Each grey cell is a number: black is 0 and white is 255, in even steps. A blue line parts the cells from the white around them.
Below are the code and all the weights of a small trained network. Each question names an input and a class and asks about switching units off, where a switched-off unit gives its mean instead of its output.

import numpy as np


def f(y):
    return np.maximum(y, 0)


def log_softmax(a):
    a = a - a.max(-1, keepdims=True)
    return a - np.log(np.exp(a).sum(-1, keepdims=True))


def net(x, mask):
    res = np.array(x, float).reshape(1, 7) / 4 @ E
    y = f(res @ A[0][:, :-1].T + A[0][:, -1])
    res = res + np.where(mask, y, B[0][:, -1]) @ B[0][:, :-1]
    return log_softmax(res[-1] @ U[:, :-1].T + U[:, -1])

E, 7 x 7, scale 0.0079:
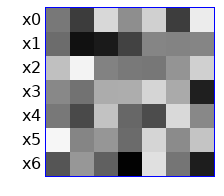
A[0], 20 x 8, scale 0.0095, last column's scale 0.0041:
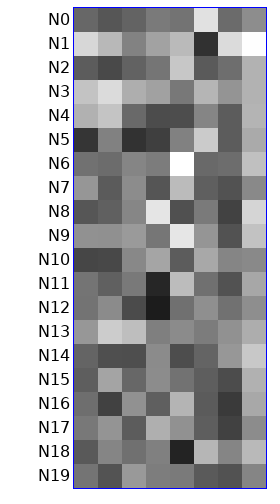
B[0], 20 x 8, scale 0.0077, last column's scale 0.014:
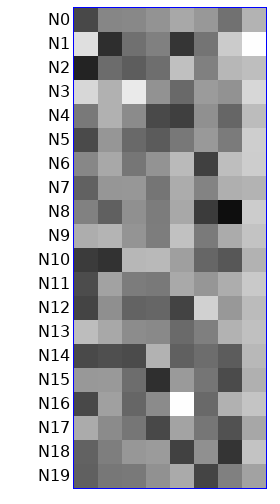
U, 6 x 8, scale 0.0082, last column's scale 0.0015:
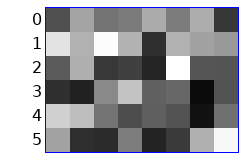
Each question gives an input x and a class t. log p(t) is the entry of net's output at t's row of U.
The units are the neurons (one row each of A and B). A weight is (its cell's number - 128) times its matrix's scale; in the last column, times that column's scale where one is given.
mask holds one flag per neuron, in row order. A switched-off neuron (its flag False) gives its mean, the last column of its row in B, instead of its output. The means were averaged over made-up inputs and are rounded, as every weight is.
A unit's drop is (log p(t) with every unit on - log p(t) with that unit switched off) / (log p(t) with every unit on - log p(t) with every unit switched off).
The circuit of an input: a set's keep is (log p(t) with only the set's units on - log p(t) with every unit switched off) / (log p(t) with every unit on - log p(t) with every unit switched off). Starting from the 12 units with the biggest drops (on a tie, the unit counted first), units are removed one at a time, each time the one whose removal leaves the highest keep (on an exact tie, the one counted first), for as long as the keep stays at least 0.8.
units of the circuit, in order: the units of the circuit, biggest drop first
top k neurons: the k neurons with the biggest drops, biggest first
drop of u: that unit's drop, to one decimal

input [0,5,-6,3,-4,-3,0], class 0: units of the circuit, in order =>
[N16]
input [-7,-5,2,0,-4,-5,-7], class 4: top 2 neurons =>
[N8; N15]
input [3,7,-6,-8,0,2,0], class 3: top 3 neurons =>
[N14; N1; N9]
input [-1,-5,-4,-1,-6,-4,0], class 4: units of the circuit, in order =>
[N15; N17]
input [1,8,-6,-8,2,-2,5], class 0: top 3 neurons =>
[N16; N11; N2]
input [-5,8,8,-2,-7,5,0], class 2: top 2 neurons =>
[N12; N4]
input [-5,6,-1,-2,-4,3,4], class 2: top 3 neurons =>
[N12; N5; N4]
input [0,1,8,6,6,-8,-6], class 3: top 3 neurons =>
[N8; N10; N1]
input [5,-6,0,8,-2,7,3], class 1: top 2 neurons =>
[N1; N3]
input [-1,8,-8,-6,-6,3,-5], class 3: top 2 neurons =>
[N1; N14]
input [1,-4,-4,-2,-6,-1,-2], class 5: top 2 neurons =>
[N3; N18]
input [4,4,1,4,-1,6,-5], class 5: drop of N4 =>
0.2
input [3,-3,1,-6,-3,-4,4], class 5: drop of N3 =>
0.2
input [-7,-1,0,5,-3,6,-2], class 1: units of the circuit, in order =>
[N3]
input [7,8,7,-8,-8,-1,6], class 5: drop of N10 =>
0.0
